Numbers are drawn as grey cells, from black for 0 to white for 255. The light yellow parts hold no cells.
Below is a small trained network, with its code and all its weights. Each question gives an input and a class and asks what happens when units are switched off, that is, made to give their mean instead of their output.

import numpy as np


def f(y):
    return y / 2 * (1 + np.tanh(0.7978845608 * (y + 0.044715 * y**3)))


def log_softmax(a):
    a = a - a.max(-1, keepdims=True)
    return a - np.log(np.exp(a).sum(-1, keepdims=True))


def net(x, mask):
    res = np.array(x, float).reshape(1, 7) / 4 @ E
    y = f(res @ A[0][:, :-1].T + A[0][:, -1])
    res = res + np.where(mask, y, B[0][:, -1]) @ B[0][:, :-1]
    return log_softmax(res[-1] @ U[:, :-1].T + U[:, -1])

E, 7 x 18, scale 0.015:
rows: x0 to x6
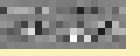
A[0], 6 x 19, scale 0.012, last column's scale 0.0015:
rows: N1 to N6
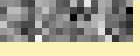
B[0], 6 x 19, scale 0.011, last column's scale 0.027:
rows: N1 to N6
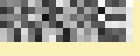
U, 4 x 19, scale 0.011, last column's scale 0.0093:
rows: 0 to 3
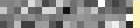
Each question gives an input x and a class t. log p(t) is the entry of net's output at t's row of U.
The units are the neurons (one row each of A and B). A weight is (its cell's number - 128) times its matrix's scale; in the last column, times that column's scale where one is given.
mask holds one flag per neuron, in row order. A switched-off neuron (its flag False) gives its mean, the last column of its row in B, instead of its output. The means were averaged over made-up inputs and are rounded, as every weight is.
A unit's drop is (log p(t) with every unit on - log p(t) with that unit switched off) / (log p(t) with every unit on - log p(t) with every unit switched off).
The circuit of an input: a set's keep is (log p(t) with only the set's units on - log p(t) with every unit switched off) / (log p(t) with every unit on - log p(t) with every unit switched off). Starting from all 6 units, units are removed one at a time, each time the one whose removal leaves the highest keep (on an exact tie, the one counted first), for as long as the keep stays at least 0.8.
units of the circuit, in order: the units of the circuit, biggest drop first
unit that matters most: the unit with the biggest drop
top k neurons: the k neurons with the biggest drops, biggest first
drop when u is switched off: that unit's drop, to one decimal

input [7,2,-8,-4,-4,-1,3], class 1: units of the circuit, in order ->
[N6]
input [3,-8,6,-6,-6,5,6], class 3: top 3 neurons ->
[N4 N5 N3]
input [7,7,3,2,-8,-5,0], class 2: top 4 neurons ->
[N2 N3 N5 N4]
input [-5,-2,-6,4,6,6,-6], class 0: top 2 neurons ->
[N4 N2]
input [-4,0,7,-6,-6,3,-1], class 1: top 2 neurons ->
[N6 N3]
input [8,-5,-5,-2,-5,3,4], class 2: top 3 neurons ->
[N4 N1 N2]
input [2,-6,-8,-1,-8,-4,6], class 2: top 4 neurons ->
[N4 N3 N6 N5]
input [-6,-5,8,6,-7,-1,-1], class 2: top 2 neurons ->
[N4 N5]
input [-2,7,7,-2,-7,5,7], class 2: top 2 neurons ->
[N2 N1]
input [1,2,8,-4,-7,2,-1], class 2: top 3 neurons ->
[N2 N6 N1]
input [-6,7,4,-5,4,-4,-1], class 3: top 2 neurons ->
[N5 N1]
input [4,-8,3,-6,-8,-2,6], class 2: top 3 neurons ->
[N4 N6 N3]
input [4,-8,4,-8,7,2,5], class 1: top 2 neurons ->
[N2 N1]
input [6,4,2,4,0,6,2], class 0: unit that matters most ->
N1
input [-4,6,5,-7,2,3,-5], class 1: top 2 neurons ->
[N6 N4]
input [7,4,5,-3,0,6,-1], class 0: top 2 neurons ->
[N1 N4]
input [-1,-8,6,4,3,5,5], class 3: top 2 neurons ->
[N4 N3]
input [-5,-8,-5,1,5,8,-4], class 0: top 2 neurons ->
[N2 N1]
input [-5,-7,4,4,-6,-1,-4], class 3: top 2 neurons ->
[N4 N6]
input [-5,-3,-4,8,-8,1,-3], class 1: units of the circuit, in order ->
[N5]
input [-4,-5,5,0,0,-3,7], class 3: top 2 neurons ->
[N1 N4]
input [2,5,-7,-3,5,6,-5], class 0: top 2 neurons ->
[N4 N2]
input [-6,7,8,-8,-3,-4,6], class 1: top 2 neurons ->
[N6 N4]
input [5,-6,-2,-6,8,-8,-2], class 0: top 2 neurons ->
[N4 N2]
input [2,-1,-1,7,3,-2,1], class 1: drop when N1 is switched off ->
0.0
